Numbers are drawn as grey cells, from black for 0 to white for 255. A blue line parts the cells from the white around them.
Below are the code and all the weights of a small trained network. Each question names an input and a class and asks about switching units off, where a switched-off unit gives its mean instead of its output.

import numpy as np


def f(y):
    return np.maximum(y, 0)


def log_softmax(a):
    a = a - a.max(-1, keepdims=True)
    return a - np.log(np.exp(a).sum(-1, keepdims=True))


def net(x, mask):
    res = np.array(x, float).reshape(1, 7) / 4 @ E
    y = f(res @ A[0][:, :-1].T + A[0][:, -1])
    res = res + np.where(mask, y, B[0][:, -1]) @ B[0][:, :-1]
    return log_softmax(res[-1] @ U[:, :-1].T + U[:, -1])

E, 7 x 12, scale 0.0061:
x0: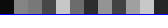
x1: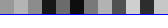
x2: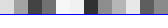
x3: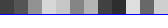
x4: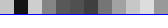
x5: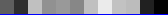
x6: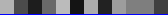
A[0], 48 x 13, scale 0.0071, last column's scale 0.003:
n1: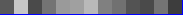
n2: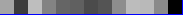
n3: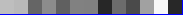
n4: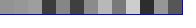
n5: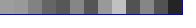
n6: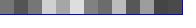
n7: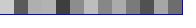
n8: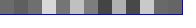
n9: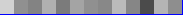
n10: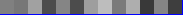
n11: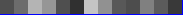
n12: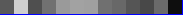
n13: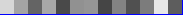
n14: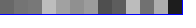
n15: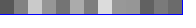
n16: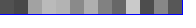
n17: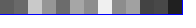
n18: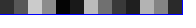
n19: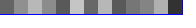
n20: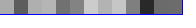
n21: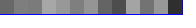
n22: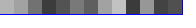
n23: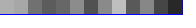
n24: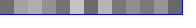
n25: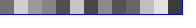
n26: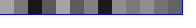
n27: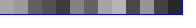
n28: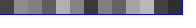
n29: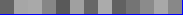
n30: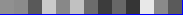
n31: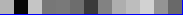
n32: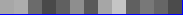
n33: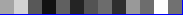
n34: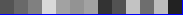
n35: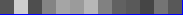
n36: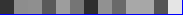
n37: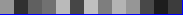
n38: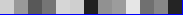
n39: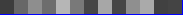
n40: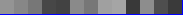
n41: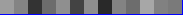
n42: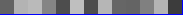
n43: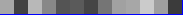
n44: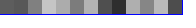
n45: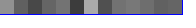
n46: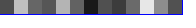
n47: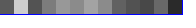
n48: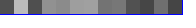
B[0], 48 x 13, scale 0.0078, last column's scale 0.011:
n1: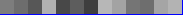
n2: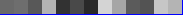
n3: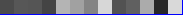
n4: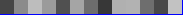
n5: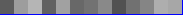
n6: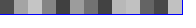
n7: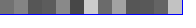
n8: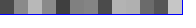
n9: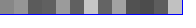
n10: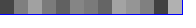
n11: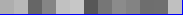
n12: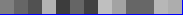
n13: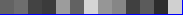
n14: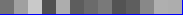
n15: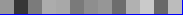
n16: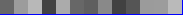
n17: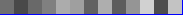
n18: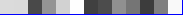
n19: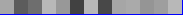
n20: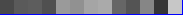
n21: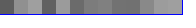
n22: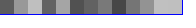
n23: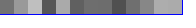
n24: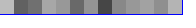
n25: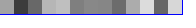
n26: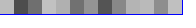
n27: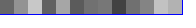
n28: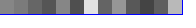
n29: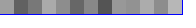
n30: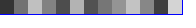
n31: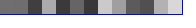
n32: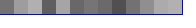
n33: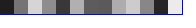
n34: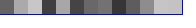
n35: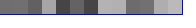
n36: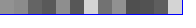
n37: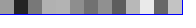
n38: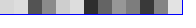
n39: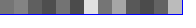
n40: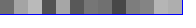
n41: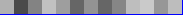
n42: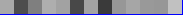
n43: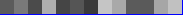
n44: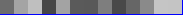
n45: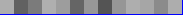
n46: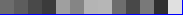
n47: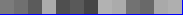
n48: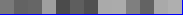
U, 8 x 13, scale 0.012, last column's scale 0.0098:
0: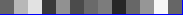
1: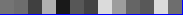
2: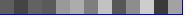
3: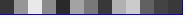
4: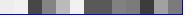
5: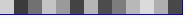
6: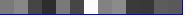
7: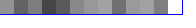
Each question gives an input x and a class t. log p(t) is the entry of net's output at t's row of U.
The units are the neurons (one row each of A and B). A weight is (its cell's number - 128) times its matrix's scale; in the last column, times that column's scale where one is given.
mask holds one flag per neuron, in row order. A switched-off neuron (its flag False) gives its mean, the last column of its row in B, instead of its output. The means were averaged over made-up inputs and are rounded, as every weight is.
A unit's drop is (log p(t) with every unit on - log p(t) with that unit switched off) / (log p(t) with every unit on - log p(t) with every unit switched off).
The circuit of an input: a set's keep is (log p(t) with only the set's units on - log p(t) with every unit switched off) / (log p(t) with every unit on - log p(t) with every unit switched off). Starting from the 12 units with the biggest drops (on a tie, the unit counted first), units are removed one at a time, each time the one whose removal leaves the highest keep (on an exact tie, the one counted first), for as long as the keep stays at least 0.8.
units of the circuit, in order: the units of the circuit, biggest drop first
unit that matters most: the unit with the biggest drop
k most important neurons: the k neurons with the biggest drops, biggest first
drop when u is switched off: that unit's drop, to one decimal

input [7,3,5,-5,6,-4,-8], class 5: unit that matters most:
n25
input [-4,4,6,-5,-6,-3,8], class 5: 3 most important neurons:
n26, n18, n41
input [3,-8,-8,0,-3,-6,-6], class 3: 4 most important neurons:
n30, n8, n38, n6
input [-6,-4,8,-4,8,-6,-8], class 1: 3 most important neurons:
n31, n43, n18
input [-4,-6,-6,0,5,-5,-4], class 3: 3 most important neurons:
n30, n8, n38
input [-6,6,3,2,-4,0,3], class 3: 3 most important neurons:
n33, n4, n46
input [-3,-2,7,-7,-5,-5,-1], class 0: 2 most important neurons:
n18, n22
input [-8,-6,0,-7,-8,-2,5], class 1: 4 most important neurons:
n1, n12, n48, n35
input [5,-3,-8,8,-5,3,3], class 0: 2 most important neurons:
n44, n34
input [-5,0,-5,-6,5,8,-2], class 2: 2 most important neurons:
n20, n17
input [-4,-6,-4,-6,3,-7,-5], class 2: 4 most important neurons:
n3, n25, n13, n30
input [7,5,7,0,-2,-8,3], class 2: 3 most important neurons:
n46, n33, n18
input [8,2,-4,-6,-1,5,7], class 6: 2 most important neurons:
n39, n36
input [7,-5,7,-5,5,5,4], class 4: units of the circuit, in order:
n38
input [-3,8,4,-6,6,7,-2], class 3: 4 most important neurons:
n4, n10, n3, n46
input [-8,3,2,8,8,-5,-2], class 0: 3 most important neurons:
n34, n44, n14
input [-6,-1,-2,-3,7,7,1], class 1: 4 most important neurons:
n31, n43, n2, n3
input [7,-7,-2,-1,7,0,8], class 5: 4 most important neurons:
n26, n41, n37, n33
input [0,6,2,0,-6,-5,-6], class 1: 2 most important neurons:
n12, n35
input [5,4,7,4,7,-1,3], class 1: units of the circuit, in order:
n31
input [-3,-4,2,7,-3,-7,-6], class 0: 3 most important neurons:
n34, n44, n14
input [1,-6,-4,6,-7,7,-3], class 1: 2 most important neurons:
n35, n48
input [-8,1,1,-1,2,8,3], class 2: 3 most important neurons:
n37, n17, n36
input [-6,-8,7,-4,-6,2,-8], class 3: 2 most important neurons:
n6, n8
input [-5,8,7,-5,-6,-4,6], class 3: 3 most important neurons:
n33, n18, n4
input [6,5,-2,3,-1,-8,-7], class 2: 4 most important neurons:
n46, n33, n25, n3
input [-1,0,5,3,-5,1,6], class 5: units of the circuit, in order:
n26
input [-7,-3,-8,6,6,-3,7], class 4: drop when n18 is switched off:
1.0
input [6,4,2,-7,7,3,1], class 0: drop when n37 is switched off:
0.0
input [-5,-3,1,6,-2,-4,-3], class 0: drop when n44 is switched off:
0.1
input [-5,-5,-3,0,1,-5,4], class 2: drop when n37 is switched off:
-0.1
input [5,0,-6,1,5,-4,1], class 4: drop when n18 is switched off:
1.1
